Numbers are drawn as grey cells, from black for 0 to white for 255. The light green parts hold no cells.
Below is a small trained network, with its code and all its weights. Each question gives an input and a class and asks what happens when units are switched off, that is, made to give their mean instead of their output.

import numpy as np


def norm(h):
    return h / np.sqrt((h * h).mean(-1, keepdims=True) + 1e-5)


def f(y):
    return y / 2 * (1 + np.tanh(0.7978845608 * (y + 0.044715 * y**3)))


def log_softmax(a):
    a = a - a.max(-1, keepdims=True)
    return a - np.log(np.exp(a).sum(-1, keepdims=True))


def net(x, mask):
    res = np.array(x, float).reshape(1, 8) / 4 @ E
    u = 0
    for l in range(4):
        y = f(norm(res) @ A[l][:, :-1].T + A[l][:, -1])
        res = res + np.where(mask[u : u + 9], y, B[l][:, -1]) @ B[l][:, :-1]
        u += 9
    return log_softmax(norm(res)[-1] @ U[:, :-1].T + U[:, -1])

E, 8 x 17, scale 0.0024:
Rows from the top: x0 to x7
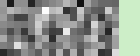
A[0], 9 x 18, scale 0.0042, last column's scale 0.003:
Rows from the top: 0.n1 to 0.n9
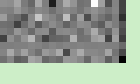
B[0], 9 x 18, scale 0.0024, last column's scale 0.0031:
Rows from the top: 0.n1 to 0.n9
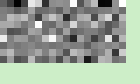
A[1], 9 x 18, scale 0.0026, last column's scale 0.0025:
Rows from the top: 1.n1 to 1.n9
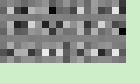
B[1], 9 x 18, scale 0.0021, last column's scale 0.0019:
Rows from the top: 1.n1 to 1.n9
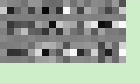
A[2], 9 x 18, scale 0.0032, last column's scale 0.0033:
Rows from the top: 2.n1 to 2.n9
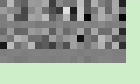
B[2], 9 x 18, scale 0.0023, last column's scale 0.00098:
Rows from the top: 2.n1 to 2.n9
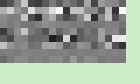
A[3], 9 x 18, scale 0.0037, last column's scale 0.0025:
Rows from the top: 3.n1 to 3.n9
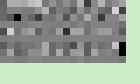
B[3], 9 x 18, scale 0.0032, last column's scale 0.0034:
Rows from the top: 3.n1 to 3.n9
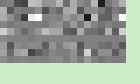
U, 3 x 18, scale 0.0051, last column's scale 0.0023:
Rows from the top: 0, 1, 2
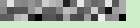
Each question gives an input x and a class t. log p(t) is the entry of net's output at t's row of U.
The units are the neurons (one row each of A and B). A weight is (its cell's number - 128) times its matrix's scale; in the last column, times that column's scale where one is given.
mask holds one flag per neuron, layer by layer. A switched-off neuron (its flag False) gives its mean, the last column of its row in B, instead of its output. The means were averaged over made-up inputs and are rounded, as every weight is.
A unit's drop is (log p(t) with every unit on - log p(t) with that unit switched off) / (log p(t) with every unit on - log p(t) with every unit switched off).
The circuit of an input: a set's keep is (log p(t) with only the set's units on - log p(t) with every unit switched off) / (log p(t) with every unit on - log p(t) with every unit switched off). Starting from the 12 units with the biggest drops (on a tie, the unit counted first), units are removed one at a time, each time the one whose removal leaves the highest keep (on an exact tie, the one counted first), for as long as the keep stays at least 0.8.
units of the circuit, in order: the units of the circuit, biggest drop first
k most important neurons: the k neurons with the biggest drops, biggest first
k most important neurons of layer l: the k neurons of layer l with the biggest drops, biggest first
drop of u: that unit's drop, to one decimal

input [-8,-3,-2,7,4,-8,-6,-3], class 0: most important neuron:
[0.n1]
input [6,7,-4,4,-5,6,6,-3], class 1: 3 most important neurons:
[1.n8; 0.n3; 0.n6]
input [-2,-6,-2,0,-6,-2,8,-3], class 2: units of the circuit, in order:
[2.n6; 3.n3]
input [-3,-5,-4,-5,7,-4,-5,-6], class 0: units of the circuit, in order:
[2.n2; 0.n1]
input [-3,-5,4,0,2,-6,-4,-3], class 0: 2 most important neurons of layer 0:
[0.n1; 0.n3]
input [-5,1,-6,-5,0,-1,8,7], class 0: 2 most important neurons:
[1.n2; 0.n6]
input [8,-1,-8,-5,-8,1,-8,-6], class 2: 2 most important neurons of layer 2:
[2.n6; 2.n2]
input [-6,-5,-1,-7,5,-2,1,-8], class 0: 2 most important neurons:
[2.n2; 0.n1]
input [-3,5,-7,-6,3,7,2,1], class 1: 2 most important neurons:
[1.n8; 0.n3]
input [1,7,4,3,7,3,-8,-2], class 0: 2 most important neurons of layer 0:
[0.n3; 0.n1]
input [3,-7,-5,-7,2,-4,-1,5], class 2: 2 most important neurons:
[0.n1; 0.n6]
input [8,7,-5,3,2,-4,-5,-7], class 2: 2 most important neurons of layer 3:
[3.n3; 3.n5]
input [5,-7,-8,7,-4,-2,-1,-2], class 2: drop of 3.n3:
0.2
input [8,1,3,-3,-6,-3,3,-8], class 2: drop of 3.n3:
0.1
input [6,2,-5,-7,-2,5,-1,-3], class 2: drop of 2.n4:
0.0
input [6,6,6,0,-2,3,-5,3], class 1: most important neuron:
[1.n8]
